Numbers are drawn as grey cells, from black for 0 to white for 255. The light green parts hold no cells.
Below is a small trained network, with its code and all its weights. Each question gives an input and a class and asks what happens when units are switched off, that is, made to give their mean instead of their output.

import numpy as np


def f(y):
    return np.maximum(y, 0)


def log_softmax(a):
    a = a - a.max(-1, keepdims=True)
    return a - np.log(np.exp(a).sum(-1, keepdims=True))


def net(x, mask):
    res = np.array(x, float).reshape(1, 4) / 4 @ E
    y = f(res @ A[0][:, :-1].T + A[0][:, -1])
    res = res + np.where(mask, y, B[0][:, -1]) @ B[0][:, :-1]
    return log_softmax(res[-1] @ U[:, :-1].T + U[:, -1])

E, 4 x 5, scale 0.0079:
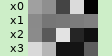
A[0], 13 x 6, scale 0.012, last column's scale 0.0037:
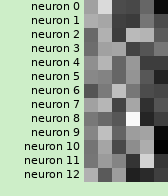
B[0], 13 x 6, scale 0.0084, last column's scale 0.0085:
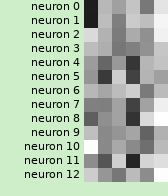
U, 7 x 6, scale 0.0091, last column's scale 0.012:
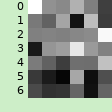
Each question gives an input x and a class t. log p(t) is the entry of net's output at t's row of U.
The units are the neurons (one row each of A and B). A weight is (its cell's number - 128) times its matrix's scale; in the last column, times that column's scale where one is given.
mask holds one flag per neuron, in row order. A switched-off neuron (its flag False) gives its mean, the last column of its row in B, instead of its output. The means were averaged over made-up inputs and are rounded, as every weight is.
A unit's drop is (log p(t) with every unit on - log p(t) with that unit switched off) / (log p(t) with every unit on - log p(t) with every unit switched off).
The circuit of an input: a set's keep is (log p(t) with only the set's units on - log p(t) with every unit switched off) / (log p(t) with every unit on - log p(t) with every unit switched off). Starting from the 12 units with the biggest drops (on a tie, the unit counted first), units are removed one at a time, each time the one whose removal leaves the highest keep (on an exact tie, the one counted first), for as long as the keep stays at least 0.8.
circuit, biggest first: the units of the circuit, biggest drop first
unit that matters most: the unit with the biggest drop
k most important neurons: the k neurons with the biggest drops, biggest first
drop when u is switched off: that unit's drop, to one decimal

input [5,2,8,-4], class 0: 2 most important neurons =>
neuron 6; neuron 12
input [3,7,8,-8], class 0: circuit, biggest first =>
neuron 6; neuron 1
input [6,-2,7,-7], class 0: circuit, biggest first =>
neuron 6
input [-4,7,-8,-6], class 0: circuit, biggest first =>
neuron 2; neuron 10
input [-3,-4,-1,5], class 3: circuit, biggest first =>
neuron 1; neuron 0
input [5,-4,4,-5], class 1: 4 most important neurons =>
neuron 8; neuron 1; neuron 0; neuron 2
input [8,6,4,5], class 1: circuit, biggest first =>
neuron 7; neuron 8
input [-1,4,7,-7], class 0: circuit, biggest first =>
neuron 6; neuron 1
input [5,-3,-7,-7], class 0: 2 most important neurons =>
neuron 2; neuron 1
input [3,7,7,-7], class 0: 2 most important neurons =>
neuron 6; neuron 1
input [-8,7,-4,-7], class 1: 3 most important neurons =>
neuron 11; neuron 1; neuron 0
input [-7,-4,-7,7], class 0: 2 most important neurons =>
neuron 10; neuron 2
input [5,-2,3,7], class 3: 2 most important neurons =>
neuron 0; neuron 1
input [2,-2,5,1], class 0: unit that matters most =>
neuron 12
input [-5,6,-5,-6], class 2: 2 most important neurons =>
neuron 1; neuron 0
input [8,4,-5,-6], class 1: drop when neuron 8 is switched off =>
0.6
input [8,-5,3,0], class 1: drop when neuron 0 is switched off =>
0.0
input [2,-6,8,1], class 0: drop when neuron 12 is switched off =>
0.1
